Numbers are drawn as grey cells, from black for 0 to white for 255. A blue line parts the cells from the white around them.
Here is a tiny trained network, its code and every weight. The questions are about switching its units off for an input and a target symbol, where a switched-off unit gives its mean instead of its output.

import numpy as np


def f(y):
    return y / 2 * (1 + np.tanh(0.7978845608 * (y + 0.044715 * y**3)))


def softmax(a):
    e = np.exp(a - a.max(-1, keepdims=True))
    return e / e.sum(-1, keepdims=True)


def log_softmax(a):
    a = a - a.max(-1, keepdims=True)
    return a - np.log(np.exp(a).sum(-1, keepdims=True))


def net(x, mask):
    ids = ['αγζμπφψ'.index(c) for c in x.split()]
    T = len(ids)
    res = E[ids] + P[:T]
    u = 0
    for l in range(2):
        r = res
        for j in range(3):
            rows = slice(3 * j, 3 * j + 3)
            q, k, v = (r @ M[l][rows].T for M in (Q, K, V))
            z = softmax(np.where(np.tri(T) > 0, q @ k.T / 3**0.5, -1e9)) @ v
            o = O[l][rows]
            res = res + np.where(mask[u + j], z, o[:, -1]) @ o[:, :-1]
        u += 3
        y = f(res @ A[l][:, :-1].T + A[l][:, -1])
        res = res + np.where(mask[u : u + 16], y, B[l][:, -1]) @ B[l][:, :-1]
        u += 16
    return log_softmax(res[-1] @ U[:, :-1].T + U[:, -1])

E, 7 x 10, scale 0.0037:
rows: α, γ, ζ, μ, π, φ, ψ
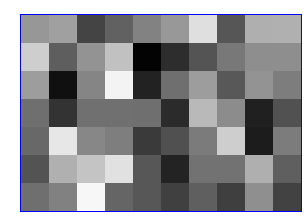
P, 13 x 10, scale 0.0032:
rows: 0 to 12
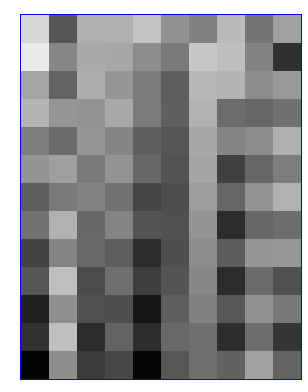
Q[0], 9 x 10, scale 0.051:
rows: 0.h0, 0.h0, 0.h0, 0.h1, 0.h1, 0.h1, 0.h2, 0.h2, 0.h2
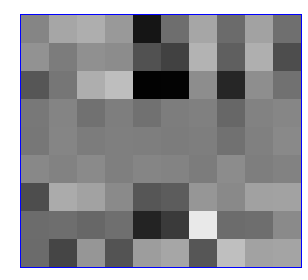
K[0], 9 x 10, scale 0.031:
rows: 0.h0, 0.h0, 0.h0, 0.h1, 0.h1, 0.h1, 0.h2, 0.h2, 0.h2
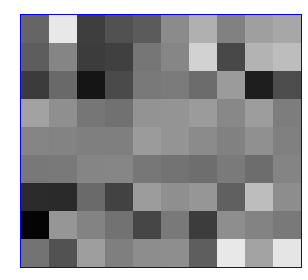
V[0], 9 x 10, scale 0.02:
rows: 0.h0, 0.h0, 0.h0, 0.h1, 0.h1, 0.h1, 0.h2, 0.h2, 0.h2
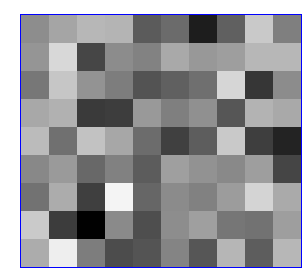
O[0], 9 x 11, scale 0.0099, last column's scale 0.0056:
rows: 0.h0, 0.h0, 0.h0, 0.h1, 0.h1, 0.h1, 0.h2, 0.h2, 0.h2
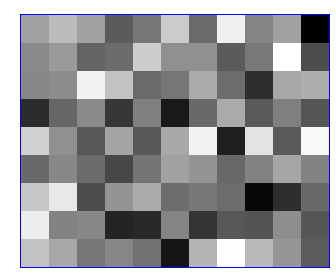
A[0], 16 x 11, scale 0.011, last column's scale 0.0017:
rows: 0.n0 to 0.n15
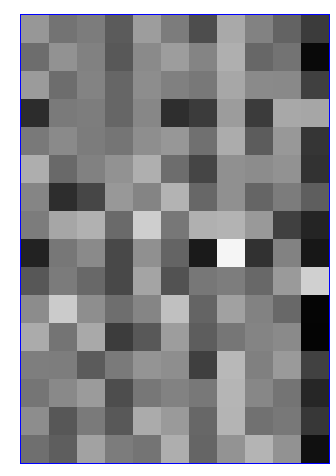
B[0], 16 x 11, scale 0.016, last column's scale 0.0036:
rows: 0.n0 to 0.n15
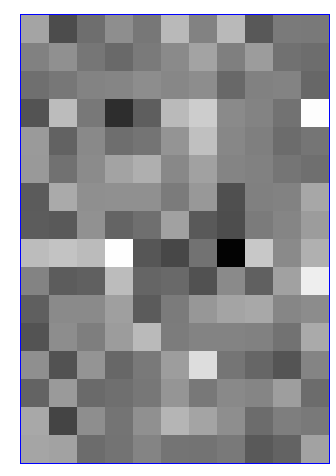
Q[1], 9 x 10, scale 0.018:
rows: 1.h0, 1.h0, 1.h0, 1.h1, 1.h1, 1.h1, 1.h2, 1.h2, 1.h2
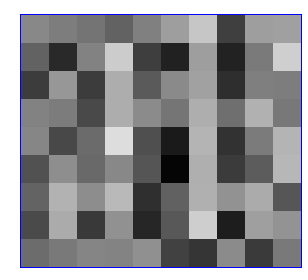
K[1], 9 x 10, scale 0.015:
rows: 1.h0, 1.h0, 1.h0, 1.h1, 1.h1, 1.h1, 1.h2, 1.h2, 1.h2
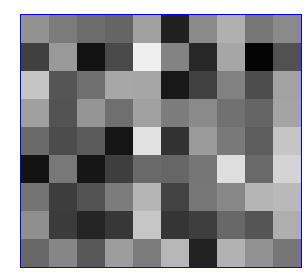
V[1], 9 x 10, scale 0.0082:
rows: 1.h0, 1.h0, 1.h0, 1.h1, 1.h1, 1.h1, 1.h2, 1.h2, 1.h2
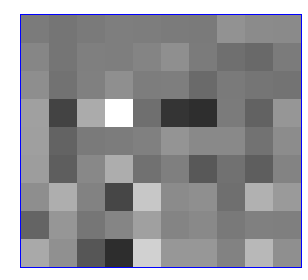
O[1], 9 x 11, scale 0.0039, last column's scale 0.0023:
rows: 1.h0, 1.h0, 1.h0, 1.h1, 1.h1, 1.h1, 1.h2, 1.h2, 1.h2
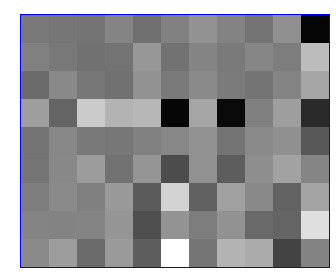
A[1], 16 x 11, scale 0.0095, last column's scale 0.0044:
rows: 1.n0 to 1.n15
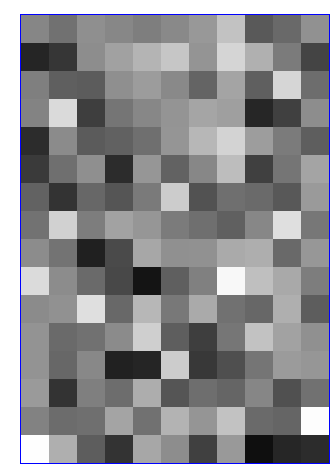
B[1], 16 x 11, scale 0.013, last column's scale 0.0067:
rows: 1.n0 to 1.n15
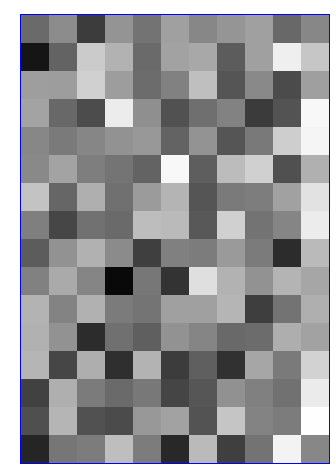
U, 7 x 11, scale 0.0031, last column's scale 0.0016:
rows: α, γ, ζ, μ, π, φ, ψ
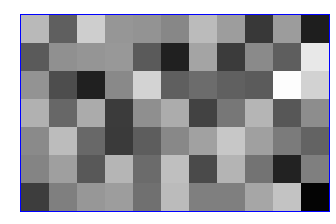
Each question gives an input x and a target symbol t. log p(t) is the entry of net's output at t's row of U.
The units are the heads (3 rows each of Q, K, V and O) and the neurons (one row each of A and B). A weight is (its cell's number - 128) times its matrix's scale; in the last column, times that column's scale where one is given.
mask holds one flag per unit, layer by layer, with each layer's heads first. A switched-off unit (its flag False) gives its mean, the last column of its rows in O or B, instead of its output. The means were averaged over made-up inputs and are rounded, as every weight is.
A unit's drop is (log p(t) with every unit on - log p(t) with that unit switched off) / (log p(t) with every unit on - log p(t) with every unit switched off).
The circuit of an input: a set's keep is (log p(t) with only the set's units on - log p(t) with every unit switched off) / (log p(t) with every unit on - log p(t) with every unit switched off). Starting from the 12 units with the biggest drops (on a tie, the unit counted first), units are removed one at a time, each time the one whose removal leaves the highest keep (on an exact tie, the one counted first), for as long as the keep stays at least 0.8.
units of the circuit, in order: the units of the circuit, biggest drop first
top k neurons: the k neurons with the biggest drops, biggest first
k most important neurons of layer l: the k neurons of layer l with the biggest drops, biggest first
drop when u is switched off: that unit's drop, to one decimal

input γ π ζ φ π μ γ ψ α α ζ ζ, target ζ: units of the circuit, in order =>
0.h1; 0.h0; 0.n3; 1.n11
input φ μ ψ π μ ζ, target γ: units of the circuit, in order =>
0.h0; 0.n3; 1.h1; 1.n13
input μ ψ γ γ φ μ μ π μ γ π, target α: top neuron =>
1.n10
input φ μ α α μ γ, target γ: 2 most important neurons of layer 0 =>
0.n3; 0.n9
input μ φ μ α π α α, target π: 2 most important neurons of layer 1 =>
1.n9; 1.n5
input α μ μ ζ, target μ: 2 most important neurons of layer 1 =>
1.n12; 1.n6
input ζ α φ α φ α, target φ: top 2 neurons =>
0.n3; 0.n9
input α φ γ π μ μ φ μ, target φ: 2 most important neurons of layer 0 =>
0.n8; 0.n9
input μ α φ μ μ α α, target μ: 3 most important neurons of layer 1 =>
1.n12; 1.n5; 1.n6
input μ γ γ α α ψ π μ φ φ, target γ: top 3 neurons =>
0.n3; 0.n9; 1.n7
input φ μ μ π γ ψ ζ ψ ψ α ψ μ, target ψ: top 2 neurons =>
1.n1; 0.n8
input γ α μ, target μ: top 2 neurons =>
1.n12; 0.n9
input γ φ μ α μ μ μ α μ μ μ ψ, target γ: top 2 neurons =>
0.n3; 0.n9
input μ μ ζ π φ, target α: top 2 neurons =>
1.n10; 0.n3
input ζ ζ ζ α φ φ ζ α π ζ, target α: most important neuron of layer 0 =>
0.n9
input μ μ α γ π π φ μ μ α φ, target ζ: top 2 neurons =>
0.n3; 0.n9
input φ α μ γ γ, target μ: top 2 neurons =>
1.n12; 0.n9
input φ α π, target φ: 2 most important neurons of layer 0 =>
0.n3; 0.n9
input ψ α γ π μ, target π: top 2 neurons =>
1.n9; 1.n14
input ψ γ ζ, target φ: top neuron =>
0.n15
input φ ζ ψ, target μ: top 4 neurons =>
0.n7; 0.n15; 1.n12; 0.n9
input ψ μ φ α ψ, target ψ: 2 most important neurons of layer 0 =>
0.n9; 0.n8
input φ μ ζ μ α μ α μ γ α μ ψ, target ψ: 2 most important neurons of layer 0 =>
0.n3; 0.n8
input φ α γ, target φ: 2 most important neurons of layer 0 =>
0.n3; 0.n9
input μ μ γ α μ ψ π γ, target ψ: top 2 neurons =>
1.n1; 0.n9
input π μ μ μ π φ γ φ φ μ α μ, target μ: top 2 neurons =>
1.n12; 1.n6
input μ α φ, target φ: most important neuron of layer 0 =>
0.n9
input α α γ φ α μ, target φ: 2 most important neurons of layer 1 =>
1.n5; 1.n3
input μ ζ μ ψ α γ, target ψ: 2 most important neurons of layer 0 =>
0.n9; 0.n8
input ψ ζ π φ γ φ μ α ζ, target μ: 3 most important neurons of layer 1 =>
1.n12; 1.n6; 1.n4
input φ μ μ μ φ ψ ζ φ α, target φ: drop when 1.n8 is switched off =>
0.2
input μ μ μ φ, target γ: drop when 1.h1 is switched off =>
0.1
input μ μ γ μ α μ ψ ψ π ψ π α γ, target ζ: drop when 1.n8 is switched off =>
0.1
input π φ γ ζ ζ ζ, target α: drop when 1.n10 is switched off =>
0.4
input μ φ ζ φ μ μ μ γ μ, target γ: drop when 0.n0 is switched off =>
0.0
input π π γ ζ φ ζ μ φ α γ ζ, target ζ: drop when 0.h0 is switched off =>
0.6
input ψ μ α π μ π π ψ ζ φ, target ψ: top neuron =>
1.n1
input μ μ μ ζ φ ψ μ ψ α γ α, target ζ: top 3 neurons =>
0.n3; 0.n9; 1.n11
